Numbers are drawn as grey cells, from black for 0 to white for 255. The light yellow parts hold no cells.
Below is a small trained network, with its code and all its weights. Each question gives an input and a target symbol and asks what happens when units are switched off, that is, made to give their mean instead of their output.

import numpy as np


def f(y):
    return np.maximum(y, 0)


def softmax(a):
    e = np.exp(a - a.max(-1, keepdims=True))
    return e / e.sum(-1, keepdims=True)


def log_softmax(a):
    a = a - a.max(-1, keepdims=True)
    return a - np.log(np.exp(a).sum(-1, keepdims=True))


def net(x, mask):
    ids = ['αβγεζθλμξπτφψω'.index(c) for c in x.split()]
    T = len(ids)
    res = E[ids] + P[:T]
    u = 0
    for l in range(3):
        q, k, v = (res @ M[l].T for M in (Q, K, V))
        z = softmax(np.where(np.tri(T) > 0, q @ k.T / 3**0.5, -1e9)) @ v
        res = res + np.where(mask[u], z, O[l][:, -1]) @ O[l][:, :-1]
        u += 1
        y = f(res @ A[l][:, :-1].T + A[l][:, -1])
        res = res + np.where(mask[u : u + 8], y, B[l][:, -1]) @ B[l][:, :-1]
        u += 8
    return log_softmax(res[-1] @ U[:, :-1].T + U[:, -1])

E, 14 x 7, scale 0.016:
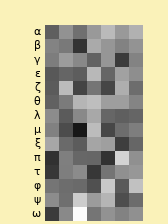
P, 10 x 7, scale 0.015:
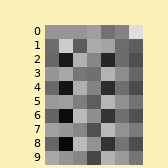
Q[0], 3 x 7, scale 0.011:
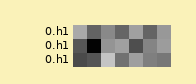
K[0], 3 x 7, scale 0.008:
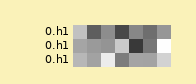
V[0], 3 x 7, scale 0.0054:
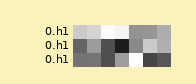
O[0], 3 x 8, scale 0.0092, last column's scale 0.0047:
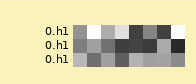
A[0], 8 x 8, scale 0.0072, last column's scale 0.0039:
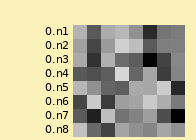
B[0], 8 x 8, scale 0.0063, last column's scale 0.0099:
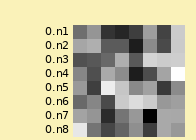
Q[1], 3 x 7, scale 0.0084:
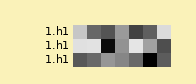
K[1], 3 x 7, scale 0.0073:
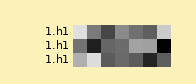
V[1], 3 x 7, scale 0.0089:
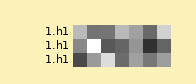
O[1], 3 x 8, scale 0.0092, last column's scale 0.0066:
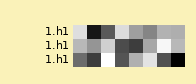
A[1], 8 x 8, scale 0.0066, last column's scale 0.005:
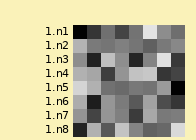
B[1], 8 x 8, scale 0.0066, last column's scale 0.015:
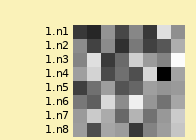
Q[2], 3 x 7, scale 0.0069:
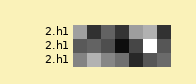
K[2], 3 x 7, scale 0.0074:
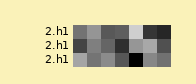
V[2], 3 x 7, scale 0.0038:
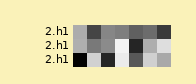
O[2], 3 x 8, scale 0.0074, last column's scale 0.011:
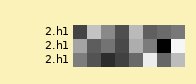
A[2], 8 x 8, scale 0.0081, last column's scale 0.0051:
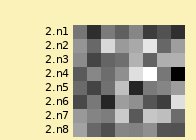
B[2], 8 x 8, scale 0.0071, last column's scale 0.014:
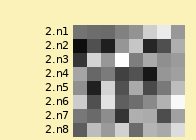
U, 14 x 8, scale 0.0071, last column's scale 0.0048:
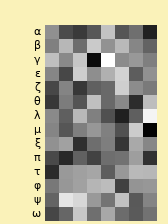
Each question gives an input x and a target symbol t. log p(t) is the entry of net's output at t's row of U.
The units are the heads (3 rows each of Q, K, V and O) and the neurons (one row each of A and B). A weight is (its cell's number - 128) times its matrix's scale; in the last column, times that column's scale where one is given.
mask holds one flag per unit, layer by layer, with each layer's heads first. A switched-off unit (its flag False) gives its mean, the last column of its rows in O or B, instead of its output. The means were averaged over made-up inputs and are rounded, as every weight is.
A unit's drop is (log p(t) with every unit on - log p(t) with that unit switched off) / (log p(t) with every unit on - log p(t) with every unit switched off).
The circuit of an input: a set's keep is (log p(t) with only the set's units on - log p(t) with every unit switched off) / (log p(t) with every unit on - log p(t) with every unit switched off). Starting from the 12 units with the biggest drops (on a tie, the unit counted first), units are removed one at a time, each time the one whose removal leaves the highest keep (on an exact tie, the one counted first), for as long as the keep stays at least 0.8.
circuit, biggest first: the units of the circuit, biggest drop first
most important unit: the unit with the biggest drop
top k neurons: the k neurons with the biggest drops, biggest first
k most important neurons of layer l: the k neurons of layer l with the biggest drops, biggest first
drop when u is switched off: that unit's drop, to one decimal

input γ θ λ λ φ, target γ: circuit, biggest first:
[1.h1; 1.n3]
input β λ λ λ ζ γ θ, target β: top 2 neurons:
[1.n3; 2.n3]
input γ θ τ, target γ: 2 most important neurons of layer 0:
[0.n3; 0.n4]
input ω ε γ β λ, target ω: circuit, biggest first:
[1.h1; 2.n2; 1.n6]
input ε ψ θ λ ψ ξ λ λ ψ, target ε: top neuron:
[0.n3]
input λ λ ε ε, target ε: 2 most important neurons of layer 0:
[0.n1; 0.n6]
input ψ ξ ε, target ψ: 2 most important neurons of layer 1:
[1.n3; 1.n7]
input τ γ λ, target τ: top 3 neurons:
[1.n1; 0.n3; 2.n3]
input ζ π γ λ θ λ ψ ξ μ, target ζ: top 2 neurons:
[1.n3; 0.n3]
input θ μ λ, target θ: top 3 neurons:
[2.n2; 1.n3; 1.n6]
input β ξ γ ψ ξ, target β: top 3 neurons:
[1.n3; 0.n3; 2.n3]
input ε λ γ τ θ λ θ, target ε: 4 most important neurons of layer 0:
[0.n7; 0.n6; 0.n1; 0.n2]
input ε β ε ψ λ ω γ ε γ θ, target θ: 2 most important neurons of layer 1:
[1.n3; 1.n4]
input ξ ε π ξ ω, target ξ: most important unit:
1.h1
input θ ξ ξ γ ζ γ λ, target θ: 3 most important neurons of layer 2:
[2.n2; 2.n6; 2.n5]
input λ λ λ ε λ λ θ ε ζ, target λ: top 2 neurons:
[0.n7; 2.n5]
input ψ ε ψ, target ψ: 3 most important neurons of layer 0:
[0.n1; 0.n2; 0.n3]
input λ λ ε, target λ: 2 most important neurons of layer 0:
[0.n7; 0.n1]
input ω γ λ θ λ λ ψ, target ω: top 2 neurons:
[2.n2; 1.n6]
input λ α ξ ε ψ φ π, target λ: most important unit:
0.n7
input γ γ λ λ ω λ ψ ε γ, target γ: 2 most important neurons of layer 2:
[2.n8; 2.n7]
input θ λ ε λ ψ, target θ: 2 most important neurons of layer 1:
[1.n6; 1.n3]
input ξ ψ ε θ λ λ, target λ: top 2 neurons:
[1.n3; 1.n7]
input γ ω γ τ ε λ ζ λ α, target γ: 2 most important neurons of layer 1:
[1.n3; 1.n7]
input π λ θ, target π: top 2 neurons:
[1.n1; 0.n3]
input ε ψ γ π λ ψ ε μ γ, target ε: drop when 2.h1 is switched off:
0.2
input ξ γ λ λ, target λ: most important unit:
1.n3
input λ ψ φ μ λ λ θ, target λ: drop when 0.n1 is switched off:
0.1
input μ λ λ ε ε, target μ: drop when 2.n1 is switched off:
0.2
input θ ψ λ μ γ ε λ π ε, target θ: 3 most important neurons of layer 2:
[2.n2; 2.n6; 2.n5]
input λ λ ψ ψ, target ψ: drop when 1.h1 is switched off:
0.1
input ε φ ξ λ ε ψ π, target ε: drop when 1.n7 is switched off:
-0.1
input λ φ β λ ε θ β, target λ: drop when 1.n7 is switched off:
0.0
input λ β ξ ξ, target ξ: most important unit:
0.h1
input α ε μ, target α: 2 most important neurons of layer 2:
[2.n2; 2.n4]
